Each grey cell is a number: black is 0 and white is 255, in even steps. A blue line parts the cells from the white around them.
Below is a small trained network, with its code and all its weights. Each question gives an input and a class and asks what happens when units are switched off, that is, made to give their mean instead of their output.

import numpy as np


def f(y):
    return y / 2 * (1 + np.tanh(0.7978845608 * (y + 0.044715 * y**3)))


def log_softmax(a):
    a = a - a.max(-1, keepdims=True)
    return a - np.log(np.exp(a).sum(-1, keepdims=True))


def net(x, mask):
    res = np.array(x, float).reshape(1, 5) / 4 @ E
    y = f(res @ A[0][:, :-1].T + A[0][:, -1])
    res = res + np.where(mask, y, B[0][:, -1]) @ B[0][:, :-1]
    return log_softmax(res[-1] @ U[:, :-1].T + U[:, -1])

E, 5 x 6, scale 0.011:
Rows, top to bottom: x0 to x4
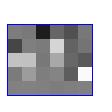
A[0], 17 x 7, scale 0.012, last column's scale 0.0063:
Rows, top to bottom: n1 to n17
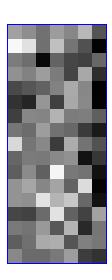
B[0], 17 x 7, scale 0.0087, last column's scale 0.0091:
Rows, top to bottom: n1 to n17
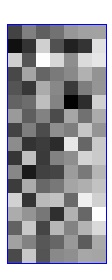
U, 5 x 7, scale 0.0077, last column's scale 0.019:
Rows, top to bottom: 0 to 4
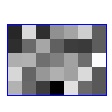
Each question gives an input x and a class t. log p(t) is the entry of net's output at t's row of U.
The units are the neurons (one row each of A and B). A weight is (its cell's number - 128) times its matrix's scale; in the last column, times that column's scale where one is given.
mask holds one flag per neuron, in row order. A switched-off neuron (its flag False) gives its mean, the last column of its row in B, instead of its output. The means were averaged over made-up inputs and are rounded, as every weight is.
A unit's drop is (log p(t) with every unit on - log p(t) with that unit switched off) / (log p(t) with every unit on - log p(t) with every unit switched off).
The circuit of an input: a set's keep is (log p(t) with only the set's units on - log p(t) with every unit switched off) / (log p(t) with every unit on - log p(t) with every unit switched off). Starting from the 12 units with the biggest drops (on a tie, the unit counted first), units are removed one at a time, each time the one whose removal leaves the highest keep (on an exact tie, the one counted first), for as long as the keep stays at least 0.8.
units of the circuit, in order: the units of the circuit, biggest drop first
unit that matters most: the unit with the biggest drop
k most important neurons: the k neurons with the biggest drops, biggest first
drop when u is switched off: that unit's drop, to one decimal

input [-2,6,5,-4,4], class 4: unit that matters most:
n14
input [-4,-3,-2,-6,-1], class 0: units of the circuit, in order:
(n15, n10)
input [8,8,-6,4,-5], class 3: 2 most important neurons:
(n3, n9)
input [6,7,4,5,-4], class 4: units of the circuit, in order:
(n11, n14)
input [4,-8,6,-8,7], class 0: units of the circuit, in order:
(n15, n10)
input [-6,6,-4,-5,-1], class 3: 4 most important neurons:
(n13, n9, n2, n12)
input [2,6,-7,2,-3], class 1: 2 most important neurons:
(n6, n5)
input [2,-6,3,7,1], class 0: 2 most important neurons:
(n12, n14)
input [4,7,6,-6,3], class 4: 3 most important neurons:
(n14, n11, n6)
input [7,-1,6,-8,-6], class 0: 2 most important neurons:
(n10, n17)
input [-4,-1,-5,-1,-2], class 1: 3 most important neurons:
(n6, n3, n14)
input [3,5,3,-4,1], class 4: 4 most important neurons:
(n14, n11, n13, n6)
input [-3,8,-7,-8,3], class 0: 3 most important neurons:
(n10, n15, n8)
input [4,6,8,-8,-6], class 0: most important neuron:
(n10)
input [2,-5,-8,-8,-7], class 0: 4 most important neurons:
(n15, n10, n17, n2)
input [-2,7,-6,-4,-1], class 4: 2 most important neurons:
(n14, n2)
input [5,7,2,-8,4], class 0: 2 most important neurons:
(n10, n17)
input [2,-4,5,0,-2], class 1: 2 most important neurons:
(n2, n14)
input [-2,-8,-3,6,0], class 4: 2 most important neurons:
(n9, n15)
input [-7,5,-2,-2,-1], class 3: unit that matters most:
n13
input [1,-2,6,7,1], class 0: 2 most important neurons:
(n12, n6)
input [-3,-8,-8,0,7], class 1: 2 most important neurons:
(n6, n14)
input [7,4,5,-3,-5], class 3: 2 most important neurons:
(n3, n6)
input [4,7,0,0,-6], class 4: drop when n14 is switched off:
0.3
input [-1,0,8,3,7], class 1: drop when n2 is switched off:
0.6
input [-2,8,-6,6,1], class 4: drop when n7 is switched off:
0.2
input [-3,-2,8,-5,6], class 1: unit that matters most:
n2
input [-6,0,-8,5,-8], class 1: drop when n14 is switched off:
0.0
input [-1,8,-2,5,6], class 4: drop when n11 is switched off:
0.1
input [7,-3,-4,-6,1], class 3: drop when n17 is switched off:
-0.1
